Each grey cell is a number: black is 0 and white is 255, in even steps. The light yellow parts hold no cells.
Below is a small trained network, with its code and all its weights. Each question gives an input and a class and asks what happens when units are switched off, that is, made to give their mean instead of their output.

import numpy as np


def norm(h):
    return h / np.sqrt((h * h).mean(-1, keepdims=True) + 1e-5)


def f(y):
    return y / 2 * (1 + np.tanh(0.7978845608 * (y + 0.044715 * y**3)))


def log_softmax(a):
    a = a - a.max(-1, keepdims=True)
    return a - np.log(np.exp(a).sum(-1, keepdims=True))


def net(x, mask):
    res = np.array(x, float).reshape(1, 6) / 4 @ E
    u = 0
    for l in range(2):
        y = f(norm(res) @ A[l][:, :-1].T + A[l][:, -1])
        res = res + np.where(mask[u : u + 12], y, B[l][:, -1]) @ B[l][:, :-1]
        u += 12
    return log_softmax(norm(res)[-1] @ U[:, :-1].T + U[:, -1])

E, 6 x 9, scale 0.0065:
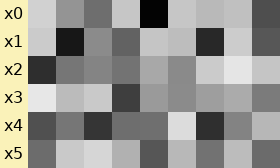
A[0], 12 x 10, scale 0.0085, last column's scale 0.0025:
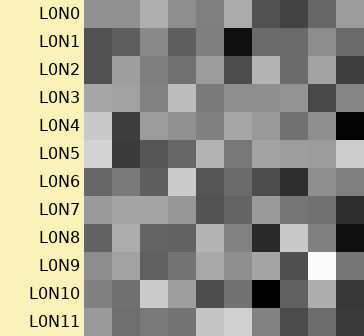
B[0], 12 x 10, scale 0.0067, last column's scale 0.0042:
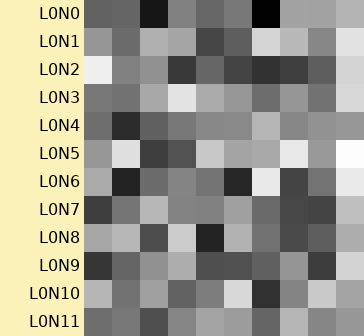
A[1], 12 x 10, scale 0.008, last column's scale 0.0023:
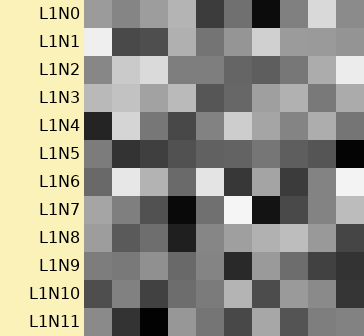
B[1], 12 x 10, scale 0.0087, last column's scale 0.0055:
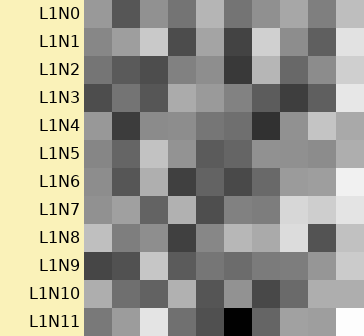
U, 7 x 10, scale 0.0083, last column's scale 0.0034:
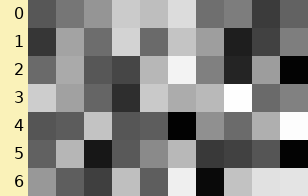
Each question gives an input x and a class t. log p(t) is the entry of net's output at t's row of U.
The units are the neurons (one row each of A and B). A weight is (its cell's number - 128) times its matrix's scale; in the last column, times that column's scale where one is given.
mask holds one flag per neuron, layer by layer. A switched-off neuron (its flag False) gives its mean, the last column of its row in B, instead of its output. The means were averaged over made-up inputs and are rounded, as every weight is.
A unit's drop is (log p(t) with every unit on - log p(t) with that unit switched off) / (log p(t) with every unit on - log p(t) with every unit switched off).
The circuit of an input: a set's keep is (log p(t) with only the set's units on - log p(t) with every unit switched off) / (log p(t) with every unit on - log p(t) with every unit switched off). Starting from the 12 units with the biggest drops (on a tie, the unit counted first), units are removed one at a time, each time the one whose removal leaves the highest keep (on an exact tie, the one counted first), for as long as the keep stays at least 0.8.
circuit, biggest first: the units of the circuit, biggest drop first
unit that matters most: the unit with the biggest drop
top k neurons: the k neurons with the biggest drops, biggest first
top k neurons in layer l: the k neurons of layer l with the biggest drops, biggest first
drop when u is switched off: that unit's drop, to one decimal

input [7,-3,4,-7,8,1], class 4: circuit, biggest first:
(L0N6 L1N11)
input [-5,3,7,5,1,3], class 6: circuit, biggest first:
(L1N4 L0N8 L1N1)
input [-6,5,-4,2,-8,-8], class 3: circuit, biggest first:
(L0N5 L1N8)
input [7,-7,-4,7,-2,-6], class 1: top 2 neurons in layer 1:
(L1N3 L1N11)
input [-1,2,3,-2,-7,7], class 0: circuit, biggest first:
(L1N11 L1N3)
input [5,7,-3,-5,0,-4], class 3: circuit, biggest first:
(L0N5 L1N1)
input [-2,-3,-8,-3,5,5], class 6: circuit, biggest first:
(L0N10)
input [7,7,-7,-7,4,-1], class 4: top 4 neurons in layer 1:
(L1N11 L1N1 L1N5 L1N3)
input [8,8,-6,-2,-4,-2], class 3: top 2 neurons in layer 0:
(L0N5 L0N4)
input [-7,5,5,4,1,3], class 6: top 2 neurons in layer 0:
(L0N8 L0N6)
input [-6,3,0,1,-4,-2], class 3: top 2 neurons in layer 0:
(L0N5 L0N6)
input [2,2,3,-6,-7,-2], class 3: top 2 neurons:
(L0N5 L0N9)
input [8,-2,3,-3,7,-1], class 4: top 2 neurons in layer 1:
(L1N1 L1N11)
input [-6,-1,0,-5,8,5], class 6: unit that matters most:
L0N10
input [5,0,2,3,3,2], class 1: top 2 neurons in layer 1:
(L1N3 L1N6)
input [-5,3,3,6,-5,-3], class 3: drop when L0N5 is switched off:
0.3
